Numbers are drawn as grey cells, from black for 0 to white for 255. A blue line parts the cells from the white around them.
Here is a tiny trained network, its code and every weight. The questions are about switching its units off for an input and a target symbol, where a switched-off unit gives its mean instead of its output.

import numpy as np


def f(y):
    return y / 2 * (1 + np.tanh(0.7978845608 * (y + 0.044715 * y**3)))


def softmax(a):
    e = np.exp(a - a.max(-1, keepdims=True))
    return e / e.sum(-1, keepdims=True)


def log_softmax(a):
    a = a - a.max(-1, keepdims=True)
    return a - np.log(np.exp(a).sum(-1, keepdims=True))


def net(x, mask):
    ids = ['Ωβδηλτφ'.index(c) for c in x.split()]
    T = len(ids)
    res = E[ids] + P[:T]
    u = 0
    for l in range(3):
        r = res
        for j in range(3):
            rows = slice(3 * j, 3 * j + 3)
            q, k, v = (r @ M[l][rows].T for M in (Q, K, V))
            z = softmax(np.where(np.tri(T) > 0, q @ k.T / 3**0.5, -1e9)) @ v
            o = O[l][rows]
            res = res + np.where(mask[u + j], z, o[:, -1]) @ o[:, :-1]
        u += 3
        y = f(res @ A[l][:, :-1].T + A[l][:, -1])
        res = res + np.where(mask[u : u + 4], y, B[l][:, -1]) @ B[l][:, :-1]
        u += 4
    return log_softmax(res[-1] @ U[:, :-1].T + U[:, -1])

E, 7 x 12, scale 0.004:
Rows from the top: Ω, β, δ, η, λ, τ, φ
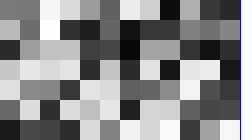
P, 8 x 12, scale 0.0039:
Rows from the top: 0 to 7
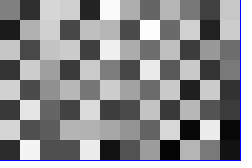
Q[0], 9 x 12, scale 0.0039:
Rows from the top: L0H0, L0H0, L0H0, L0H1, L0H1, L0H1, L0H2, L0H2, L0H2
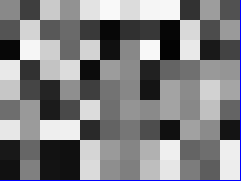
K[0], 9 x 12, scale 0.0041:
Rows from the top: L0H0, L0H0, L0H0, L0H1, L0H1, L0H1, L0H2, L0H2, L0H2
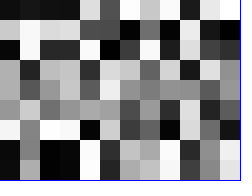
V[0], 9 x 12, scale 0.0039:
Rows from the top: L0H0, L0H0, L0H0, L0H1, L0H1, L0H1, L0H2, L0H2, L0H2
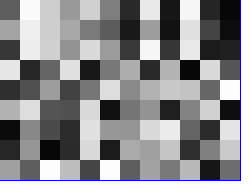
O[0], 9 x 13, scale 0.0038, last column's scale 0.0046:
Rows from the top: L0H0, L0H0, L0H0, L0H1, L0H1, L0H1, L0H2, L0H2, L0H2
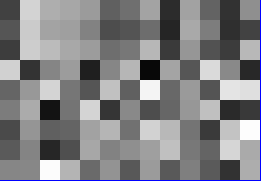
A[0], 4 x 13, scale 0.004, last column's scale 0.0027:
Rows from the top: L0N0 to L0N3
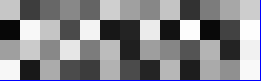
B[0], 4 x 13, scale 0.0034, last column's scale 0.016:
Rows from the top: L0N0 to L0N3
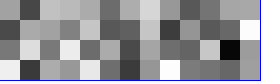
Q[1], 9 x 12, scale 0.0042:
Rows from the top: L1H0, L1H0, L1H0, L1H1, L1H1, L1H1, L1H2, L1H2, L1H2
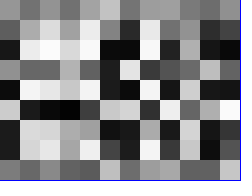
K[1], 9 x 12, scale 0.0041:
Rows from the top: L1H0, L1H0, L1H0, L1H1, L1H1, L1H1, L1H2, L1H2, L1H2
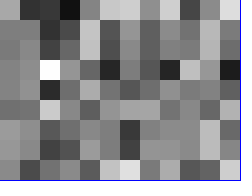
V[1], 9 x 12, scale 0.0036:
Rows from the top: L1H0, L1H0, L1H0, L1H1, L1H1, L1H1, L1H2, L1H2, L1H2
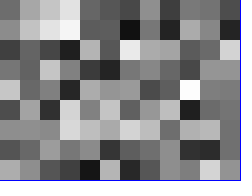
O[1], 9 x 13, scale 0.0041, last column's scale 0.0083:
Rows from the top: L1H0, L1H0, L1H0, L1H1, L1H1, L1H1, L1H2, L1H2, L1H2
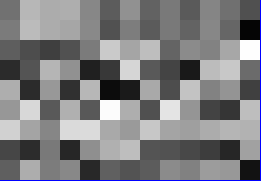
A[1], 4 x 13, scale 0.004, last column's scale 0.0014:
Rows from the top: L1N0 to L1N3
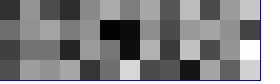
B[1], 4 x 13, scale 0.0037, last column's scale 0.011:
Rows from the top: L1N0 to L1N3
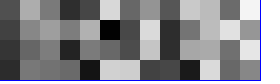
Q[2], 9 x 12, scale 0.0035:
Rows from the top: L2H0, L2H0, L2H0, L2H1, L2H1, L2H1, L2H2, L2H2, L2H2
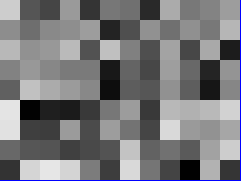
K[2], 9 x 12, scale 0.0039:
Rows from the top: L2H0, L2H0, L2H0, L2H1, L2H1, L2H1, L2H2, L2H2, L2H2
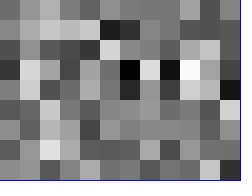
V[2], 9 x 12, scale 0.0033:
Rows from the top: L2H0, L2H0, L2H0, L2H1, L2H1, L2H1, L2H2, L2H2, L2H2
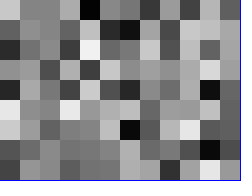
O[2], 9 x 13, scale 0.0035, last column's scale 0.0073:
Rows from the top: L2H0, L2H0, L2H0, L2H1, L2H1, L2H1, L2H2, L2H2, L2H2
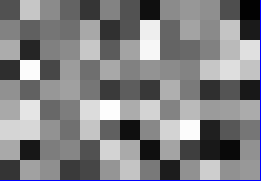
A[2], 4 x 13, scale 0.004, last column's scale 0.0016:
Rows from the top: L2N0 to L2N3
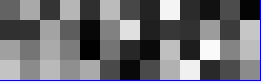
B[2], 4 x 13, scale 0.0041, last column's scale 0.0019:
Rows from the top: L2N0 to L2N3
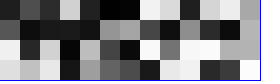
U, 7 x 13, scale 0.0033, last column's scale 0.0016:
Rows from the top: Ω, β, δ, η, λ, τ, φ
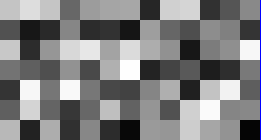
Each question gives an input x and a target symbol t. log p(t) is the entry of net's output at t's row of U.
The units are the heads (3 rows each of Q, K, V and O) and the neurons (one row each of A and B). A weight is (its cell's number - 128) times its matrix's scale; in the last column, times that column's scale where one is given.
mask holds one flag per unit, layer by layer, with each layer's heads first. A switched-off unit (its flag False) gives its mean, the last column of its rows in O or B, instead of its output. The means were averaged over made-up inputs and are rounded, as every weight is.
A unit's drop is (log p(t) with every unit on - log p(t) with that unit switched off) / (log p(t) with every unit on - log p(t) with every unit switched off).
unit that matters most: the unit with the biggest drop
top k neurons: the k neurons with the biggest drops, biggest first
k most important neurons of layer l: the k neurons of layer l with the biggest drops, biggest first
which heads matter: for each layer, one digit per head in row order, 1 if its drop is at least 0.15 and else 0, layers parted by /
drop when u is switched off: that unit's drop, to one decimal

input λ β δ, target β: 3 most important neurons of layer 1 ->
L1N3, L1N0, L1N2
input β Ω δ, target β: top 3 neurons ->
L2N0, L1N3, L2N1
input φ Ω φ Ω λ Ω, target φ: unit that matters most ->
L1H0
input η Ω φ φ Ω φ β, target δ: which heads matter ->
000 / 000 / 100
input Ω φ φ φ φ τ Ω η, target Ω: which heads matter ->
110 / 110 / 010
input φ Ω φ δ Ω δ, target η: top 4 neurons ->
L0N0, L1N3, L2N1, L0N3
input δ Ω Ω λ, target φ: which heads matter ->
100 / 110 / 110
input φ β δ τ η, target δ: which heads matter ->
100 / 000 / 100
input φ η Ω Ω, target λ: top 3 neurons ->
L1N1, L0N0, L0N2
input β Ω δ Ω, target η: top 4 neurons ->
L1N3, L2N1, L0N3, L0N2
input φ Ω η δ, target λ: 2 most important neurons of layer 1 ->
L1N1, L1N3
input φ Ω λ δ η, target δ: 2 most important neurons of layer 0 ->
L0N3, L0N1
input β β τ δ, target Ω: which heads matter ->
100 / 100 / 010
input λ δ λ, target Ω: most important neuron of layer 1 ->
L1N2
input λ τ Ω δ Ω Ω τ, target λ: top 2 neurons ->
L2N0, L0N2
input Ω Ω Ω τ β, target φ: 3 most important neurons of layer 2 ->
L2N2, L2N0, L2N3
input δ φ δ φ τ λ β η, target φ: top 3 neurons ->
L1N1, L0N1, L2N3
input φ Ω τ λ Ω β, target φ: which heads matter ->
110 / 110 / 110
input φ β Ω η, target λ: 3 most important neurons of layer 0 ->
L0N0, L0N2, L0N3
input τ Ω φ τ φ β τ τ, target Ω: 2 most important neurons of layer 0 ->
L0N0, L0N1
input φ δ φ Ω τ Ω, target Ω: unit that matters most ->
L0H1
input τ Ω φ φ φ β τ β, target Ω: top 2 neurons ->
L0N0, L2N3
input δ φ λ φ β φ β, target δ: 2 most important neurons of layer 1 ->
L1N0, L1N2
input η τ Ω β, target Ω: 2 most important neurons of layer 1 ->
L1N2, L1N0
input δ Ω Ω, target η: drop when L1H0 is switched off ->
0.1
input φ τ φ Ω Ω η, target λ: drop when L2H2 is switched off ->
0.2
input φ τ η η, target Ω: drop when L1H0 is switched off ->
1.3
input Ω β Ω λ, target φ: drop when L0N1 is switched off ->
0.3
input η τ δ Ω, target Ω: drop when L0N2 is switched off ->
0.1
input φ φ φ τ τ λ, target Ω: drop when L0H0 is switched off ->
0.9
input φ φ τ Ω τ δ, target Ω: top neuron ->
L2N3
